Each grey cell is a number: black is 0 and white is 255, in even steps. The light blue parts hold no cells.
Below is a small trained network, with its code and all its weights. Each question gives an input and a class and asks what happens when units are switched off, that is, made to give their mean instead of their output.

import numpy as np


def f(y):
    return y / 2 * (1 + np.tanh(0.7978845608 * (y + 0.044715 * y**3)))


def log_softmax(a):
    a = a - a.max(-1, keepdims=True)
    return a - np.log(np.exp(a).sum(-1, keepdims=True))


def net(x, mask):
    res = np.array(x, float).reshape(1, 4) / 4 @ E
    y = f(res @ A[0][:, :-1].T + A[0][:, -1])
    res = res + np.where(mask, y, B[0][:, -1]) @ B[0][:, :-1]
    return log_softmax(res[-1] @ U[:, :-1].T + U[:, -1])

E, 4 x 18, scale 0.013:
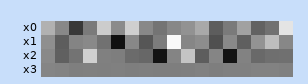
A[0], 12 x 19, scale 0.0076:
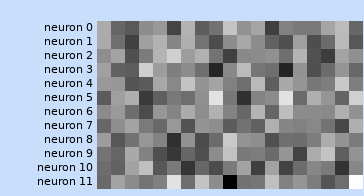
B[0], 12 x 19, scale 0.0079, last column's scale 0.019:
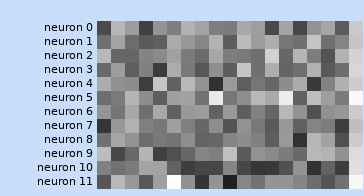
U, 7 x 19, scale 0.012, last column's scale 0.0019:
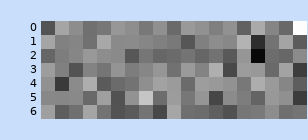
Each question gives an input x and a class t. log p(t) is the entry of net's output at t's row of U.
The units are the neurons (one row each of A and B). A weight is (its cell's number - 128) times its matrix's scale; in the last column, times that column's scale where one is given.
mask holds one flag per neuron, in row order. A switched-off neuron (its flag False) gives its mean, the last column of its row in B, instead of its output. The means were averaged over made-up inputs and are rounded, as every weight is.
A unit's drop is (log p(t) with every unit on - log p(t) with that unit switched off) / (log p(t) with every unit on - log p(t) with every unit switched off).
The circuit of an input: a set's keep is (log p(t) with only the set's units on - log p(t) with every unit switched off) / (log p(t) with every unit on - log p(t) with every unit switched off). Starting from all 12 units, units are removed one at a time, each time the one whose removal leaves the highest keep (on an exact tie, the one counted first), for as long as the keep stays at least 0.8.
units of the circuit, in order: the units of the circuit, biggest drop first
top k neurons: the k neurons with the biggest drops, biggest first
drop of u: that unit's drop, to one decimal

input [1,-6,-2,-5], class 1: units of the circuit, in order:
(neuron 2; neuron 3)
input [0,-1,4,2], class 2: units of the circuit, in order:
(neuron 5)
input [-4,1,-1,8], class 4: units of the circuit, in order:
(neuron 11; neuron 0)
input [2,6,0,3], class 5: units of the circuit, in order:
(neuron 11; neuron 5; neuron 0)
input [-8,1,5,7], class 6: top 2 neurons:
(neuron 9; neuron 11)
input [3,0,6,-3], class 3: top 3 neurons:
(neuron 5; neuron 7; neuron 11)
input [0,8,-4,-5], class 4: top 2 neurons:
(neuron 9; neuron 5)
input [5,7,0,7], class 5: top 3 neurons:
(neuron 11; neuron 5; neuron 4)
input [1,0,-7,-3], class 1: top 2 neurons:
(neuron 4; neuron 6)
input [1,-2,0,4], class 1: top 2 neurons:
(neuron 3; neuron 5)
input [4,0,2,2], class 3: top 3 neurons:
(neuron 5; neuron 7; neuron 11)
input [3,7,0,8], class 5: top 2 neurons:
(neuron 11; neuron 5)
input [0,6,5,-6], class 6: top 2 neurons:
(neuron 5; neuron 11)
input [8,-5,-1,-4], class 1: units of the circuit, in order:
(neuron 4)
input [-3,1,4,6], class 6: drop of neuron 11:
0.3
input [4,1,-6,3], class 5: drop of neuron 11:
0.2
